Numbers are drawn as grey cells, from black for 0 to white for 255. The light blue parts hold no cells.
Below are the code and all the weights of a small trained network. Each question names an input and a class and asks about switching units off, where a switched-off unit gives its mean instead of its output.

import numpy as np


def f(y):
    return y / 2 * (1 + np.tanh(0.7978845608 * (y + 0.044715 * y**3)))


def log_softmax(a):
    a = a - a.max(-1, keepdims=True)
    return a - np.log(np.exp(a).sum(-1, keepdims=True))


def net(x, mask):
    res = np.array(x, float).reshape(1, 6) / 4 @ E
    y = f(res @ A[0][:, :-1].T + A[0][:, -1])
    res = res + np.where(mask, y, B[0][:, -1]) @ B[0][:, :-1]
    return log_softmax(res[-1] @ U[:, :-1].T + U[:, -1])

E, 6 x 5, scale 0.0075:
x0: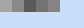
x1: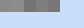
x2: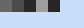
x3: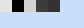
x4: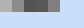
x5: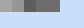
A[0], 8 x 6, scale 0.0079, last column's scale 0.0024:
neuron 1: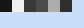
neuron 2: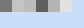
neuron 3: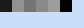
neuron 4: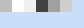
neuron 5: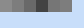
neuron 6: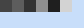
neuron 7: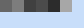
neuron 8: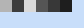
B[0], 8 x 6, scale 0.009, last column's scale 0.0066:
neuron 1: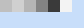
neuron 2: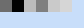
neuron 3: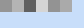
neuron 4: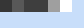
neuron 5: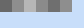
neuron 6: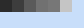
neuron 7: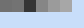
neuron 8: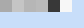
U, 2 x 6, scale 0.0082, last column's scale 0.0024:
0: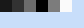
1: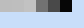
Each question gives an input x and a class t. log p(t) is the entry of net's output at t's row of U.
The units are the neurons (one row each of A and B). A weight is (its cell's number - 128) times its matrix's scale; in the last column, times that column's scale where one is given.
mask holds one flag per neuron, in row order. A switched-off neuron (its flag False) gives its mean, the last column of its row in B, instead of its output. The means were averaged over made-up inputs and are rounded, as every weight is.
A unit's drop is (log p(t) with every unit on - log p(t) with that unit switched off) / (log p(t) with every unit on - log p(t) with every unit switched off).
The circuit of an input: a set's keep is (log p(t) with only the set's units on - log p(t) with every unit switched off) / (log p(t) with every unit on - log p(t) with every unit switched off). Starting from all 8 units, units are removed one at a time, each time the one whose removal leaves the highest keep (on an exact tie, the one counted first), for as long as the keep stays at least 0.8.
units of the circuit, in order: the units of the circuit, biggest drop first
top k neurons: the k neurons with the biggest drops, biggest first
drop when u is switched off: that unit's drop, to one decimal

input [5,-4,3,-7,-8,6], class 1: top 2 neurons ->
(neuron 1; neuron 4)
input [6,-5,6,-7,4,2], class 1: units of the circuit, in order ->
(neuron 1)
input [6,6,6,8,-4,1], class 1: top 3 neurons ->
(neuron 8; neuron 4; neuron 2)
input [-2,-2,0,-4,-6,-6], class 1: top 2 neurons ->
(neuron 4; neuron 3)
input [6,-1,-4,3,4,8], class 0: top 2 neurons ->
(neuron 4; neuron 1)
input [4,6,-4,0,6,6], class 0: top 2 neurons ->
(neuron 4; neuron 8)
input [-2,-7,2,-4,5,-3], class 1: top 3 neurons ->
(neuron 4; neuron 1; neuron 2)
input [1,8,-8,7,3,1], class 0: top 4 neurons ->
(neuron 4; neuron 1; neuron 2; neuron 3)
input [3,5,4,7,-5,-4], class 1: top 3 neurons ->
(neuron 8; neuron 4; neuron 2)
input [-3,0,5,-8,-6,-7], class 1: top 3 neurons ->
(neuron 1; neuron 3; neuron 4)
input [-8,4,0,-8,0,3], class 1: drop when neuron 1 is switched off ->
0.3
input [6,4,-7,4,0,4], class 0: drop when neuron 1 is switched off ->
0.1
